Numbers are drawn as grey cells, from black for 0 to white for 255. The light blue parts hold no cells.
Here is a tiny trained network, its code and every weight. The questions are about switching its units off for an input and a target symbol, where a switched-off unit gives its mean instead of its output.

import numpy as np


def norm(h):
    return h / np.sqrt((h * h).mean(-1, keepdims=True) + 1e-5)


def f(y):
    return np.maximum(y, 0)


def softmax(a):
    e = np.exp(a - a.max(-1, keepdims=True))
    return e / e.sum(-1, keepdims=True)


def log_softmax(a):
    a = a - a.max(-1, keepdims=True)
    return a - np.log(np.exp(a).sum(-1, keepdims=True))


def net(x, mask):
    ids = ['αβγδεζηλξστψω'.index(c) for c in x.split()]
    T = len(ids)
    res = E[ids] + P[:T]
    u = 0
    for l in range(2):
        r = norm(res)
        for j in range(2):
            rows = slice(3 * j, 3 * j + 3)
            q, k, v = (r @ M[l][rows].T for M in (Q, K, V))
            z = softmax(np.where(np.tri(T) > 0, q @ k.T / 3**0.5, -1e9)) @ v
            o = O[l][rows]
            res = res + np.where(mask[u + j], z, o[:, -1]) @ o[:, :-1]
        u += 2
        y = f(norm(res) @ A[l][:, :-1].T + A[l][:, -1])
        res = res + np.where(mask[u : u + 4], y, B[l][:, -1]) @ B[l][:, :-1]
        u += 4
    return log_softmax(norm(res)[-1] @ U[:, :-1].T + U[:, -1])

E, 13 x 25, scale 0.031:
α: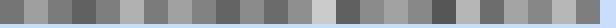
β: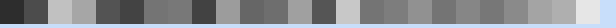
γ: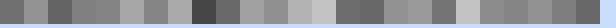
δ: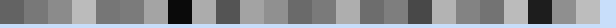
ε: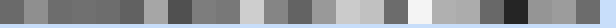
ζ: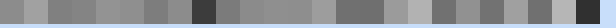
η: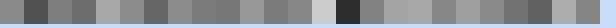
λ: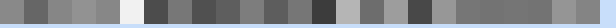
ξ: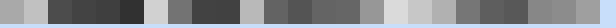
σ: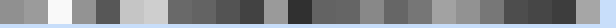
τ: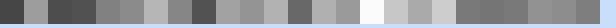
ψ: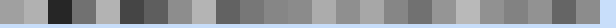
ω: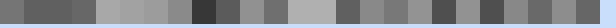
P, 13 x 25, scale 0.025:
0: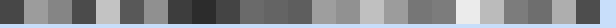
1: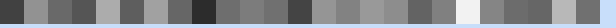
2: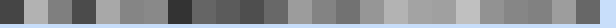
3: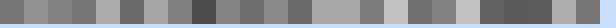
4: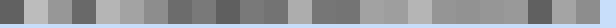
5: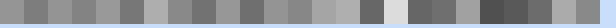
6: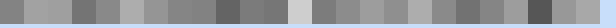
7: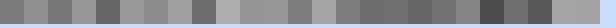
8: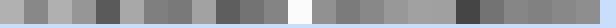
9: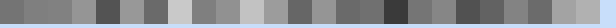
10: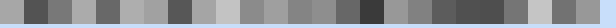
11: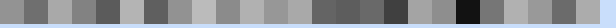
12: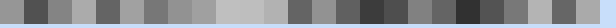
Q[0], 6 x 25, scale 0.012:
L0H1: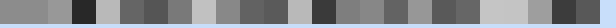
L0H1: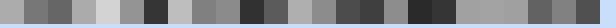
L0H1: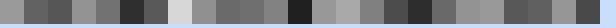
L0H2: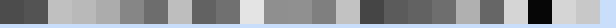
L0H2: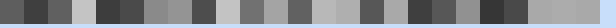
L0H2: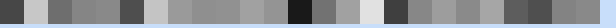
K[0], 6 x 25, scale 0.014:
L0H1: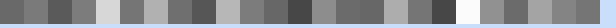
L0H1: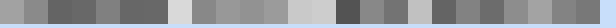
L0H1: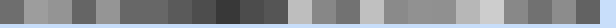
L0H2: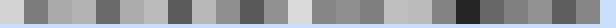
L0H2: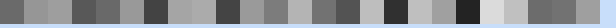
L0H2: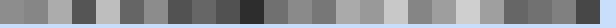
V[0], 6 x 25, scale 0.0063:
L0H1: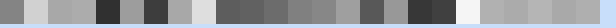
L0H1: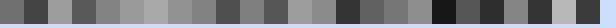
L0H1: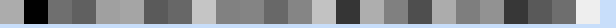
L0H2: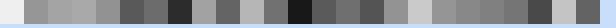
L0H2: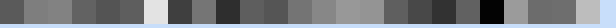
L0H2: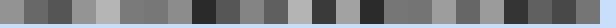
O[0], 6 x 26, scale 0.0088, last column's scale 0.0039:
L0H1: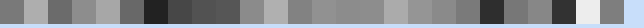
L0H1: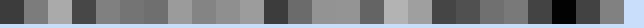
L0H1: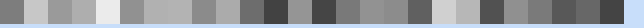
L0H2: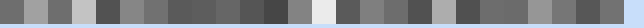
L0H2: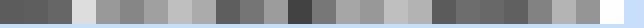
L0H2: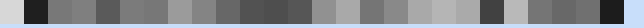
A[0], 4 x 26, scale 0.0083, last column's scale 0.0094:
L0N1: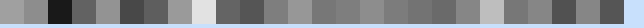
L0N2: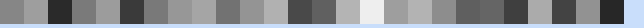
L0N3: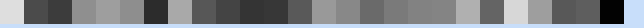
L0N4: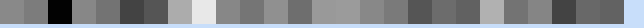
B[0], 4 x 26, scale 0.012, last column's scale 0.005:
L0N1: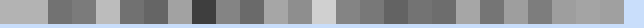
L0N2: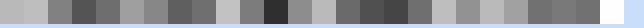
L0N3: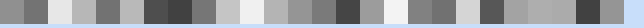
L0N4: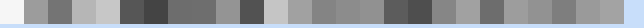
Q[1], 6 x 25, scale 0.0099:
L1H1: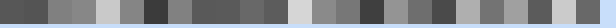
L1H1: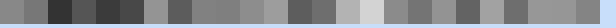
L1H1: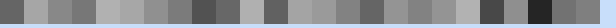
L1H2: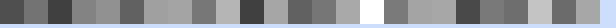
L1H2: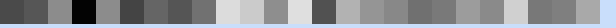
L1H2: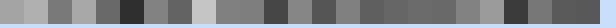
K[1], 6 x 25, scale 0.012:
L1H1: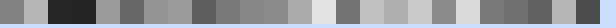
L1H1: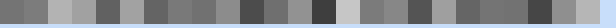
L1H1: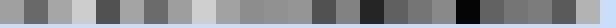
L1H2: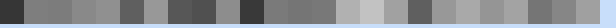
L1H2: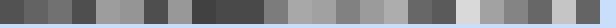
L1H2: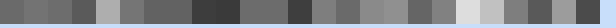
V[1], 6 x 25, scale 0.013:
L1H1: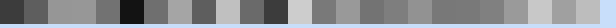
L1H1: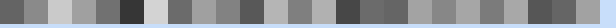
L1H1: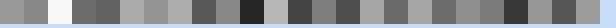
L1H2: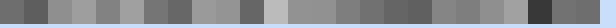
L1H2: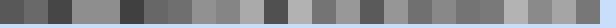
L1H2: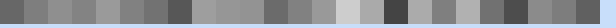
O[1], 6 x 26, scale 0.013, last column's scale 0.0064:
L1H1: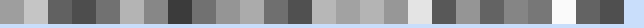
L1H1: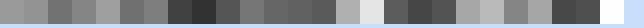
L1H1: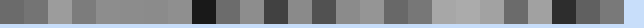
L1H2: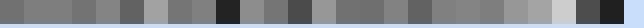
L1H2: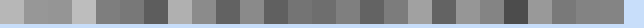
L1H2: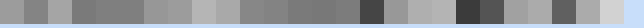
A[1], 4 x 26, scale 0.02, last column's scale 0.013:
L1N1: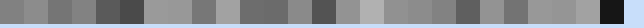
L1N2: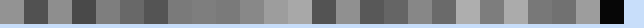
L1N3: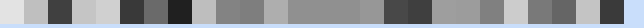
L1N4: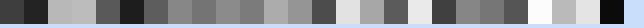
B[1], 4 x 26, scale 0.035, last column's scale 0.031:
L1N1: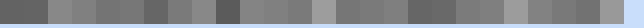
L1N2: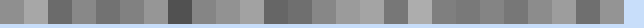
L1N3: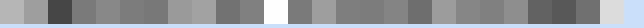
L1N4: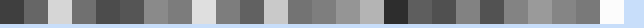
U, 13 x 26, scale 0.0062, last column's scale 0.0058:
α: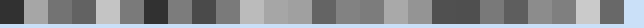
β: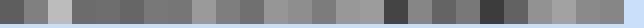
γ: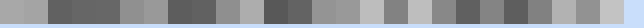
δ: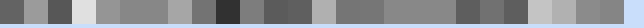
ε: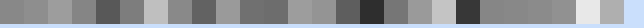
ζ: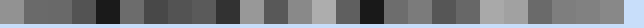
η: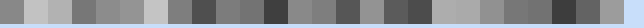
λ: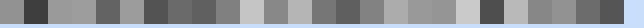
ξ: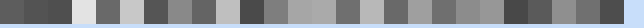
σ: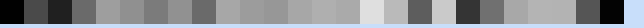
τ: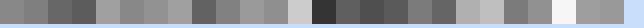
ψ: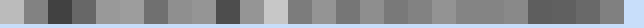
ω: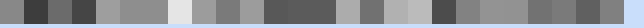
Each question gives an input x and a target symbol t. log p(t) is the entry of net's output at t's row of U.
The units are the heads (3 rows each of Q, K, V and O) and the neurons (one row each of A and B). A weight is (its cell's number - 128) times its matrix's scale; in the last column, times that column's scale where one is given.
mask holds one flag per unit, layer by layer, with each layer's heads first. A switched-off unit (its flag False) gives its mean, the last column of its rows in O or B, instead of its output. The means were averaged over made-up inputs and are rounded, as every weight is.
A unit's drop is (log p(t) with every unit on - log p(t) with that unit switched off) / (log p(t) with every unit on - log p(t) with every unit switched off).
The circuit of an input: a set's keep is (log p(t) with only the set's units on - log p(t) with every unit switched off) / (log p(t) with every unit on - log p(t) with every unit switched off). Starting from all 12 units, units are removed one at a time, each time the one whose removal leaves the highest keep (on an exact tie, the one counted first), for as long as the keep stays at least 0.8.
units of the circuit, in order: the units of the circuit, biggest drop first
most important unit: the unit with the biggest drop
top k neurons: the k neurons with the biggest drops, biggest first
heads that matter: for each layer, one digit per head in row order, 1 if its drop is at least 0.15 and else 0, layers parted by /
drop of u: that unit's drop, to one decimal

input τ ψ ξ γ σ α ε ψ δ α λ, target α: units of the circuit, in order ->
[L1N4 L1N3 L0H1]
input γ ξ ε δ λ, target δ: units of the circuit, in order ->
[L1N4 L0H2 L1N3]
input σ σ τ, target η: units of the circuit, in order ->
[L1H1]
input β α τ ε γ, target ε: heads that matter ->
00 / 01
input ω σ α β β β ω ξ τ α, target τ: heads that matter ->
11 / 00
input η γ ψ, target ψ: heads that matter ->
00 / 00
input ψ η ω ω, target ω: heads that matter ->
10 / 00
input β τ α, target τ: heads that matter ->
10 / 00
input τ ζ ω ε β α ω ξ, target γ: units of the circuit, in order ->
[L1H1 L1N4]
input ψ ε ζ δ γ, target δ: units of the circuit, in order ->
[L0H2 L1N4 L1N3]
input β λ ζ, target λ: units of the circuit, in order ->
[L1N4 L0H2 L1N3 L0N3]
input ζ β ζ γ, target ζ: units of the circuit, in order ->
[L1N4 L0H1 L1N3]
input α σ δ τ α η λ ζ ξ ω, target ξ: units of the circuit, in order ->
[L1N4 L1N3 L1H2]
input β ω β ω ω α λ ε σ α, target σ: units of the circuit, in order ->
[L1H2 L1N4 L1N3]
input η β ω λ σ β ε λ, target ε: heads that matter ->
00 / 01
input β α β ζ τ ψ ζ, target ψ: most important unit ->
L0H1
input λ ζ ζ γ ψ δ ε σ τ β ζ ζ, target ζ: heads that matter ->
00 / 00
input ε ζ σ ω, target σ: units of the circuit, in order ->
[L1H2 L1N4 L1N3]
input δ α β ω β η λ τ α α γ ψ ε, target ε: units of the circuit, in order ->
[L0N2 L1N4 L1H1]
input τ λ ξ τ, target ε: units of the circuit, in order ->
[L1H1 L1N4 L1N3]
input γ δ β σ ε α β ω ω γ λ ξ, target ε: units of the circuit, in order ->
[L1H1 L1N4]
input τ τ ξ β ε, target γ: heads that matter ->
00 / 10
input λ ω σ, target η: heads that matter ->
00 / 10
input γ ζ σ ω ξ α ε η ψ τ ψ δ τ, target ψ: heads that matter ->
00 / 00
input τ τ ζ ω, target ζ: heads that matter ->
11 / 00
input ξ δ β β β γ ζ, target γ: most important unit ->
L0H2
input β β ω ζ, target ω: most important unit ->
L0H1
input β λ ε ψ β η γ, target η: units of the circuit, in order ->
[L1N4 L1N3 L0H1]
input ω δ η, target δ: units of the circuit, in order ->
[L0H2 L1N4 L1N3]
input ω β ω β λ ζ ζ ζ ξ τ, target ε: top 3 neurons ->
[L1N4 L0N2 L1N3]
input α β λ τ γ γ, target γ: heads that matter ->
01 / 00
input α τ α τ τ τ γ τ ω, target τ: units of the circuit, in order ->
[L1N4 L1N3 L0H1 L0H2]
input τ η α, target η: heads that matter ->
10 / 00
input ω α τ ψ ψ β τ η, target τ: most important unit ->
L1N4
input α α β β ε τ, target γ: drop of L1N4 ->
0.3
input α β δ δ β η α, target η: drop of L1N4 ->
0.6
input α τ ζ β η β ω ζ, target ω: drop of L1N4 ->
0.6
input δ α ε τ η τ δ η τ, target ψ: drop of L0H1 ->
0.0
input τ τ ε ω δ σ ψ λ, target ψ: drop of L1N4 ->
0.1
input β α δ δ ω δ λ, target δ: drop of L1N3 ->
0.4
